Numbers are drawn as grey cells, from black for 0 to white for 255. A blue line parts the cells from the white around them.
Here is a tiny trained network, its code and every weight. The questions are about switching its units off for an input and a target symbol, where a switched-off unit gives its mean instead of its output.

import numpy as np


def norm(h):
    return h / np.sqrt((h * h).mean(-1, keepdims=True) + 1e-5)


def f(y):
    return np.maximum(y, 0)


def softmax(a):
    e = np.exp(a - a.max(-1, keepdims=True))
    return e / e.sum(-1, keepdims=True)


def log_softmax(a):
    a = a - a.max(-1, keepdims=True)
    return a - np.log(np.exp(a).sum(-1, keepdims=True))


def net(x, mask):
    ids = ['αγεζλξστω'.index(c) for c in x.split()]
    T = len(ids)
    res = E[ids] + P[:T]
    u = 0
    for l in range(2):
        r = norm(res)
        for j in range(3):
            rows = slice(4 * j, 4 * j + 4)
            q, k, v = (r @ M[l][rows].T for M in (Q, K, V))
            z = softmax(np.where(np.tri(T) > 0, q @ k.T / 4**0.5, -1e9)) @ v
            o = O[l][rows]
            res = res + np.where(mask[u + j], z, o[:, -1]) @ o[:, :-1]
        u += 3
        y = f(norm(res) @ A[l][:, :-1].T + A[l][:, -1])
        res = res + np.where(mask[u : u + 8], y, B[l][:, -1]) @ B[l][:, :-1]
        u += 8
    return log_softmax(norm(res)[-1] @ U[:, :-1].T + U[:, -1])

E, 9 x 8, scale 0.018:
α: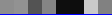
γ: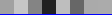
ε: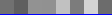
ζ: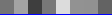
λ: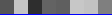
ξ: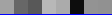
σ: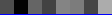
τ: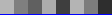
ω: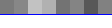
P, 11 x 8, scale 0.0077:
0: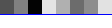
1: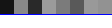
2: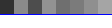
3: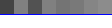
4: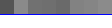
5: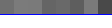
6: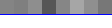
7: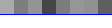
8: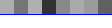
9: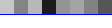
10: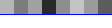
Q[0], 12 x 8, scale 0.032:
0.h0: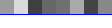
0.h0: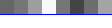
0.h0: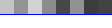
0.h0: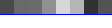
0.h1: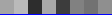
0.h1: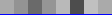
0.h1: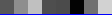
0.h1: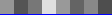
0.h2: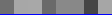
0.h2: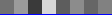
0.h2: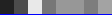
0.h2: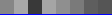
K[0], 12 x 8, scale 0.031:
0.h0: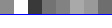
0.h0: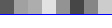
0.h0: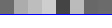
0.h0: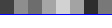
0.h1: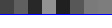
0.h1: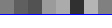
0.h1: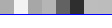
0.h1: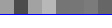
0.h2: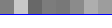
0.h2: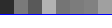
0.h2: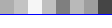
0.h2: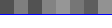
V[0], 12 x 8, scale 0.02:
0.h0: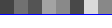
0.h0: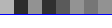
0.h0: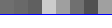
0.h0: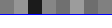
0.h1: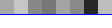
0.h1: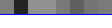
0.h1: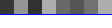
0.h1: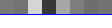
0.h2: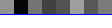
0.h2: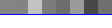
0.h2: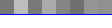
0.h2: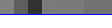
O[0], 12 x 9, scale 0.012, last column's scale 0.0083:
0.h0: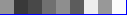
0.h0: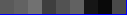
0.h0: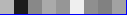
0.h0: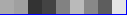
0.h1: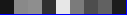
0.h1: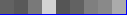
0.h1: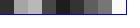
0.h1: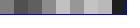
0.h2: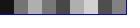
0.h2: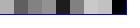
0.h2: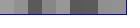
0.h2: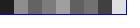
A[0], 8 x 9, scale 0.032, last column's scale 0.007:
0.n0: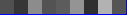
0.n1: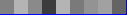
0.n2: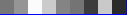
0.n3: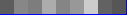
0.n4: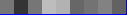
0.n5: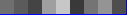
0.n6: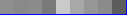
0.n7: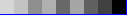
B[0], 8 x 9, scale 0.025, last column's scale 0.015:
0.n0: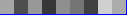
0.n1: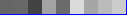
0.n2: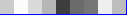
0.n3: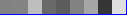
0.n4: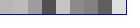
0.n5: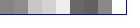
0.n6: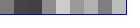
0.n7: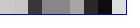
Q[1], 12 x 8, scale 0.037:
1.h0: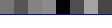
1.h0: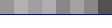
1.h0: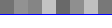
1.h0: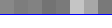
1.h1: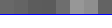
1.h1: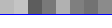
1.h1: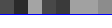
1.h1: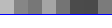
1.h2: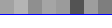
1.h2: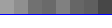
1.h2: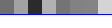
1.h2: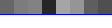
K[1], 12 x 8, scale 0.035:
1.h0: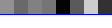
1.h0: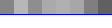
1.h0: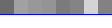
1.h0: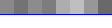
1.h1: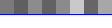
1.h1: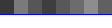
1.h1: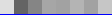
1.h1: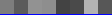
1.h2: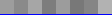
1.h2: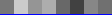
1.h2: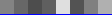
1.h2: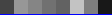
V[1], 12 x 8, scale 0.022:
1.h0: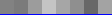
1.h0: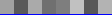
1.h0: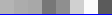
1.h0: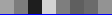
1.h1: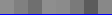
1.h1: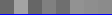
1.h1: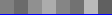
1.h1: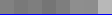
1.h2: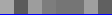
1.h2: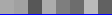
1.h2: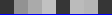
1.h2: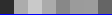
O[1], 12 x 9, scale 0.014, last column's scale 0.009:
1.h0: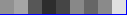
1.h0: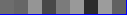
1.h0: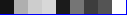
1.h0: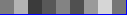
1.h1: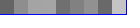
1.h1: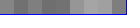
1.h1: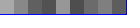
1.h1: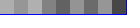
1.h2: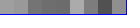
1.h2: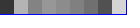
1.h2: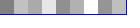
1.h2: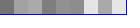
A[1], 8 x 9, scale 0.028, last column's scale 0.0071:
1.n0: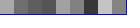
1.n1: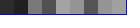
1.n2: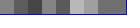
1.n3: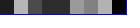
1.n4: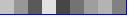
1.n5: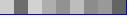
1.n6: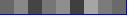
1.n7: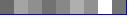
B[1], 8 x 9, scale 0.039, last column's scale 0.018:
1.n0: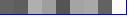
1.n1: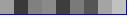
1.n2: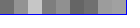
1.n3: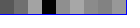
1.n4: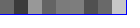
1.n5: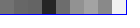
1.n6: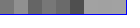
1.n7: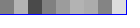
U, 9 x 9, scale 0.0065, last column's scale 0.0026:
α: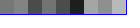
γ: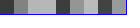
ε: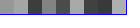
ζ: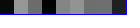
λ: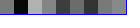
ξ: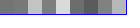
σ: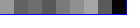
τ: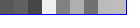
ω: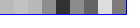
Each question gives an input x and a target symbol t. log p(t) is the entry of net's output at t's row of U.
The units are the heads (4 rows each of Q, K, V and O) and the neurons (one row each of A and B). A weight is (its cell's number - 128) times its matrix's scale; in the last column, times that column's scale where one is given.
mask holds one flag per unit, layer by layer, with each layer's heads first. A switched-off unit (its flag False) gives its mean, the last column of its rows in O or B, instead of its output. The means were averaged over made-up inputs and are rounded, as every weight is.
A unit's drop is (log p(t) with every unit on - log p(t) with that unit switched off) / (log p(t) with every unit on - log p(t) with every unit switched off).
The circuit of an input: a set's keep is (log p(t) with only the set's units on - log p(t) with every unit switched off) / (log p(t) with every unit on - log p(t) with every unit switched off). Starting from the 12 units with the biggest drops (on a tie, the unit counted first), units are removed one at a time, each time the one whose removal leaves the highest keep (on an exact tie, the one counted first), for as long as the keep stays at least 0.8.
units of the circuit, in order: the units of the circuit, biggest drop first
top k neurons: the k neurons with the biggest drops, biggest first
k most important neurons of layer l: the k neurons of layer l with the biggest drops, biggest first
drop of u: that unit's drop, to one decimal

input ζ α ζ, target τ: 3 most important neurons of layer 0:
(0.n5; 0.n1; 0.n6)
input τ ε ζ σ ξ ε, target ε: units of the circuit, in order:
(0.h1; 0.n7; 0.h0)
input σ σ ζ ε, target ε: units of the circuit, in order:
(0.h1; 0.n7; 0.h2)
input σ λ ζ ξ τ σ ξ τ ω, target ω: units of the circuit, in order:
(0.h0; 0.n2)
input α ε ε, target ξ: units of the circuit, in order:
(0.h2; 0.n5)
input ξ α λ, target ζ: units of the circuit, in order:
(0.h1; 1.n3; 0.n5)
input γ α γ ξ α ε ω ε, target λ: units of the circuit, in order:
(0.h2; 1.n4)
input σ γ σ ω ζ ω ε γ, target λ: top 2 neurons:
(0.n1; 1.n1)
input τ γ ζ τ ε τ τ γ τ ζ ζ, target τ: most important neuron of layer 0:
(0.n1)
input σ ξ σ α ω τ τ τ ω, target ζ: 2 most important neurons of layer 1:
(1.n5; 1.n4)
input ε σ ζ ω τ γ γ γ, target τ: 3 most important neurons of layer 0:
(0.n1; 0.n6; 0.n5)
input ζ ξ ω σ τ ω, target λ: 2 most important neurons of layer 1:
(1.n4; 1.n0)
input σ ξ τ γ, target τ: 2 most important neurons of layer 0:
(0.n1; 0.n5)
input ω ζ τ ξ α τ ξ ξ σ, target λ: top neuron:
(1.n1)
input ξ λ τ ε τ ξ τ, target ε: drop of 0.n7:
0.1
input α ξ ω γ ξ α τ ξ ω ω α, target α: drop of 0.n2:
0.0
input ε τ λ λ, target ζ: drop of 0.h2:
0.2
